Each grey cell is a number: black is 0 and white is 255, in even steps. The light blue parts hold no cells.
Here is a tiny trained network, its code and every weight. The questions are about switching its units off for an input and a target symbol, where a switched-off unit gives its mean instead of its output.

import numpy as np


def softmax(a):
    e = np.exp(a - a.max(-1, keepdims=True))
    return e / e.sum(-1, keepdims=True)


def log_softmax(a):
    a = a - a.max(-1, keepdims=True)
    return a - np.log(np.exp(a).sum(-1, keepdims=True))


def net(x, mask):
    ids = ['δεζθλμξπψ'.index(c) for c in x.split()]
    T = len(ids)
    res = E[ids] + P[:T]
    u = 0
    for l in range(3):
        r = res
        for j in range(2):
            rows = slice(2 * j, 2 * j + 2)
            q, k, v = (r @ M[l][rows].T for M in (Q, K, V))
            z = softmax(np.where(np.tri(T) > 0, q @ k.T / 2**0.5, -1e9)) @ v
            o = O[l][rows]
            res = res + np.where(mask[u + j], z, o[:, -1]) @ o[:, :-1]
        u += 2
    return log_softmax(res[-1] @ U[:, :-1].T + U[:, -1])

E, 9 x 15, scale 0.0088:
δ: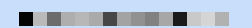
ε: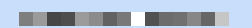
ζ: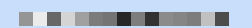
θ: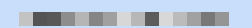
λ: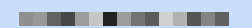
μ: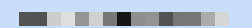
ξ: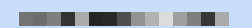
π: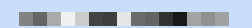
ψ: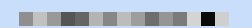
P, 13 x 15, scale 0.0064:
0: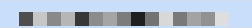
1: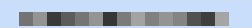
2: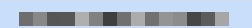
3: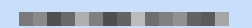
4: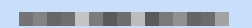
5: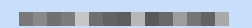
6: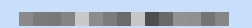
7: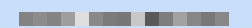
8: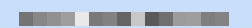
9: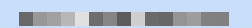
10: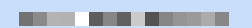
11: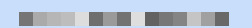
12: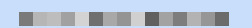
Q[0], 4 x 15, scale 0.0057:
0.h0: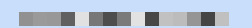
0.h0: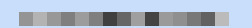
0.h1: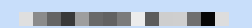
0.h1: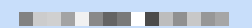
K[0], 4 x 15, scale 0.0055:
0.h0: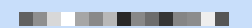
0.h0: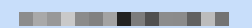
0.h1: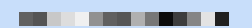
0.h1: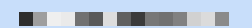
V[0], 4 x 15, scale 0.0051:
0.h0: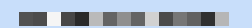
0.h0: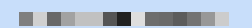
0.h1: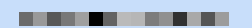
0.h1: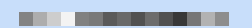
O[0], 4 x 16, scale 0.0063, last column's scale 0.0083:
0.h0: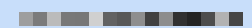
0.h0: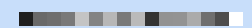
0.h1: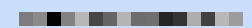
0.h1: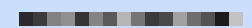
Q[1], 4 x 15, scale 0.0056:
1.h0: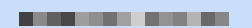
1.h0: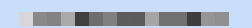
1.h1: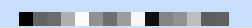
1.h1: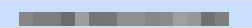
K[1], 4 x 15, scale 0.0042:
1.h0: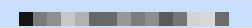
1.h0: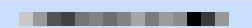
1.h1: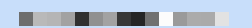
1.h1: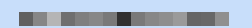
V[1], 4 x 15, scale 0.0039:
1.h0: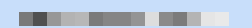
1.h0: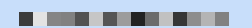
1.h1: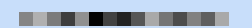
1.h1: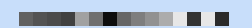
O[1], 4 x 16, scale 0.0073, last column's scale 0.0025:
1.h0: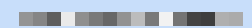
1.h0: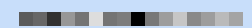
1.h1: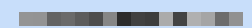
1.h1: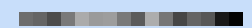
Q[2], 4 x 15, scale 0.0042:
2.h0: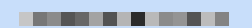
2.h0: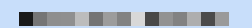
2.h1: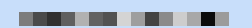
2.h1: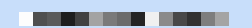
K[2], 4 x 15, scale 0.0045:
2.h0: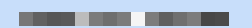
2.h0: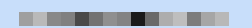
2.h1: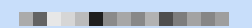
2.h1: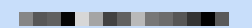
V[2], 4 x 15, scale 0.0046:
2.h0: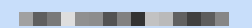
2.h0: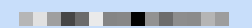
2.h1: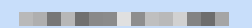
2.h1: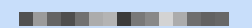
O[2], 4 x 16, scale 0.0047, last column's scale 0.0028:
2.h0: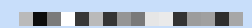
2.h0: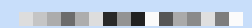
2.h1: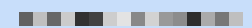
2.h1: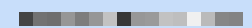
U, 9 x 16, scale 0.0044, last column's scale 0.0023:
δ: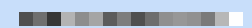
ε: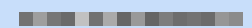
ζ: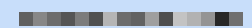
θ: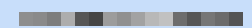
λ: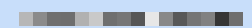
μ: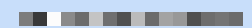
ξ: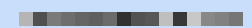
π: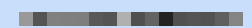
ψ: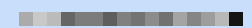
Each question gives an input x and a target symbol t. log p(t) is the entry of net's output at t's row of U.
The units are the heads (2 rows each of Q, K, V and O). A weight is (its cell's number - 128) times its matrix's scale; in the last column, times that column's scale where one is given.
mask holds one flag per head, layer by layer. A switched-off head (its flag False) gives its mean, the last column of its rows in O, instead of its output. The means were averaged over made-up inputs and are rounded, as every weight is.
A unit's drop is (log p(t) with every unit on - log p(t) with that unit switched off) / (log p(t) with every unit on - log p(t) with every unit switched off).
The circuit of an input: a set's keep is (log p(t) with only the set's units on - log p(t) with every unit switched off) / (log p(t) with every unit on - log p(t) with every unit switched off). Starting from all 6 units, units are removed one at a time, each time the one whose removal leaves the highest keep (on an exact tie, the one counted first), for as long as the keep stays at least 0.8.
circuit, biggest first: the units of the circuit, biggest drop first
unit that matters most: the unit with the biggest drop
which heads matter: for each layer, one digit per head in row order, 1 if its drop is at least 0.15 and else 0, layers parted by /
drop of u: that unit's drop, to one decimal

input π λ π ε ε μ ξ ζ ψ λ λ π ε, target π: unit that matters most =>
0.h1
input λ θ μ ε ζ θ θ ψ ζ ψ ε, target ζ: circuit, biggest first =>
(0.h0 1.h0)
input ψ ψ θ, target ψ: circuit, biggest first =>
(1.h1 0.h0 2.h0 1.h0)
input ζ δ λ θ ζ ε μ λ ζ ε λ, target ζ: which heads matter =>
11 / 10 / 00
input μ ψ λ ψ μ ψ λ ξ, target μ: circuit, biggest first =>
(0.h1 0.h0)
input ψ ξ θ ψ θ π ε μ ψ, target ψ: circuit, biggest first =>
(1.h1 2.h0 0.h0 1.h0)
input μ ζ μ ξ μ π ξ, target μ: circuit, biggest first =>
(0.h0 1.h1 0.h1)
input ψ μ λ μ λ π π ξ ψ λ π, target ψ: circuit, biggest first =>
(1.h1 2.h0 0.h0 1.h0)
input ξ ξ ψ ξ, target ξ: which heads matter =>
11 / 01 / 00
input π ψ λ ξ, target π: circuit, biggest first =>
(0.h1 2.h1)
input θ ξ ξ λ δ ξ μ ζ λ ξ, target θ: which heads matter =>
11 / 10 / 11
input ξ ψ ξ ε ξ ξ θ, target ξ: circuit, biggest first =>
(1.h1 0.h1 0.h0)
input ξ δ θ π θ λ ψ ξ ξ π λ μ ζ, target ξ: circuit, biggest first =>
(1.h1 0.h1 0.h0 2.h1)
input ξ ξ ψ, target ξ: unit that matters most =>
1.h1
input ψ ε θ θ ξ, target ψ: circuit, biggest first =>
(2.h0 1.h1 0.h0 1.h0)
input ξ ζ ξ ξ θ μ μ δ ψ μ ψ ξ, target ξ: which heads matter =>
10 / 01 / 01
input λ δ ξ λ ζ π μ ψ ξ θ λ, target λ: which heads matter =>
11 / 11 / 10
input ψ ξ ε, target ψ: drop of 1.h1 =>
0.5
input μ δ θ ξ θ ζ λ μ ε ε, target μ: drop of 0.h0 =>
0.2
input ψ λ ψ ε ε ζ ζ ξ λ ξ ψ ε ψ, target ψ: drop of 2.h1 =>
0.0
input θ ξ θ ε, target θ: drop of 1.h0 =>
0.5
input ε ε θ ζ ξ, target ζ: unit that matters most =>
0.h0
